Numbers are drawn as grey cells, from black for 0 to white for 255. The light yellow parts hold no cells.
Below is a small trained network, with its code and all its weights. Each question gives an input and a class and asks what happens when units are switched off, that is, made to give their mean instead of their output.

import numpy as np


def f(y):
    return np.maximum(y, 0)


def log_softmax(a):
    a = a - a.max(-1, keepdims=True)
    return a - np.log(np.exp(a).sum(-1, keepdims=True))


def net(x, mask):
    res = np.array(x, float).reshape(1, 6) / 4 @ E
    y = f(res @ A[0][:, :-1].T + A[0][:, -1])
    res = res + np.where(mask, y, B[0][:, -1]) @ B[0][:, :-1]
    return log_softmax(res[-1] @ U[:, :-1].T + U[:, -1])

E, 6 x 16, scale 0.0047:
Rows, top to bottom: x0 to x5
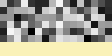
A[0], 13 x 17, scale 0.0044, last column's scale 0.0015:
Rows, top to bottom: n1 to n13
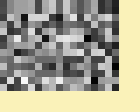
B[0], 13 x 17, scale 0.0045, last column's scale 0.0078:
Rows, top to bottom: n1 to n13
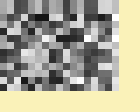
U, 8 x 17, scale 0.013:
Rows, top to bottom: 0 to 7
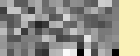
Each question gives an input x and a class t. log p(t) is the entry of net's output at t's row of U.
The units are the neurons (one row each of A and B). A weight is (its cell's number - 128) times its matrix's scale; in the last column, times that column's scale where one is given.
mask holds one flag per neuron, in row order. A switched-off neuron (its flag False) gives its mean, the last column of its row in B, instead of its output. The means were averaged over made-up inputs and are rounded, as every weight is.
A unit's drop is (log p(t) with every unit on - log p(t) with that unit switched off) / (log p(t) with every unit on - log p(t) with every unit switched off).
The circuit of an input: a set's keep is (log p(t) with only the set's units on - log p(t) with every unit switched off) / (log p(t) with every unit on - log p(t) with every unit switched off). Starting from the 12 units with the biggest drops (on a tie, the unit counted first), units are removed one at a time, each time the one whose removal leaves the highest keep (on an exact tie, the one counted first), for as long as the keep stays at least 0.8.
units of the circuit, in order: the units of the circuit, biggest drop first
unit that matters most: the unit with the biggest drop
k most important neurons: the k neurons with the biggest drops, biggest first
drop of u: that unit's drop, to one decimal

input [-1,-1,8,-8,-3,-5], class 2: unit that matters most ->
n8
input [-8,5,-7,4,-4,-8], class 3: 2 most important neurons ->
n3, n6
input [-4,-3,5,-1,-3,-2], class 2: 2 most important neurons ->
n8, n6
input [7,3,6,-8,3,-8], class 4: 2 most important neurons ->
n3, n4
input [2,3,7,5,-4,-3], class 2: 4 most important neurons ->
n8, n6, n3, n4
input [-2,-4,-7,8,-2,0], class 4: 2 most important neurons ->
n12, n8
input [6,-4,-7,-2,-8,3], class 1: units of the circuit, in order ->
n5, n13
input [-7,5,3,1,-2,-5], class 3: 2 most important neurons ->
n3, n6
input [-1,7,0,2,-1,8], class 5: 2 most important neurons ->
n6, n10
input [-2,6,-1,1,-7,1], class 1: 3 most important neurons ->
n5, n13, n10
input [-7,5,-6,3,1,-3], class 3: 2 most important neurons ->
n3, n8
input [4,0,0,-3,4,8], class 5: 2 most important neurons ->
n6, n3
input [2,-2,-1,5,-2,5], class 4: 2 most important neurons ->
n12, n3
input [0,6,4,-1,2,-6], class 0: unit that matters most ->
n6
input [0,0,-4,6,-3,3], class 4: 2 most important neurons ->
n12, n8
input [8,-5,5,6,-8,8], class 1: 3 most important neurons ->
n5, n13, n3
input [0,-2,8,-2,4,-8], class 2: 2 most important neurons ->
n8, n6
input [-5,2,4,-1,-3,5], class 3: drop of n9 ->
0.1
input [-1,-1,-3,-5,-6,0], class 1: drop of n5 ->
0.3
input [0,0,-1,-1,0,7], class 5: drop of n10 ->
0.0
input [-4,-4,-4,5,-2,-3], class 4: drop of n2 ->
0.1
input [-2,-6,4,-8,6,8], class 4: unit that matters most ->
n4
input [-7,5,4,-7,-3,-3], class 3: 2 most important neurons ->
n3, n12
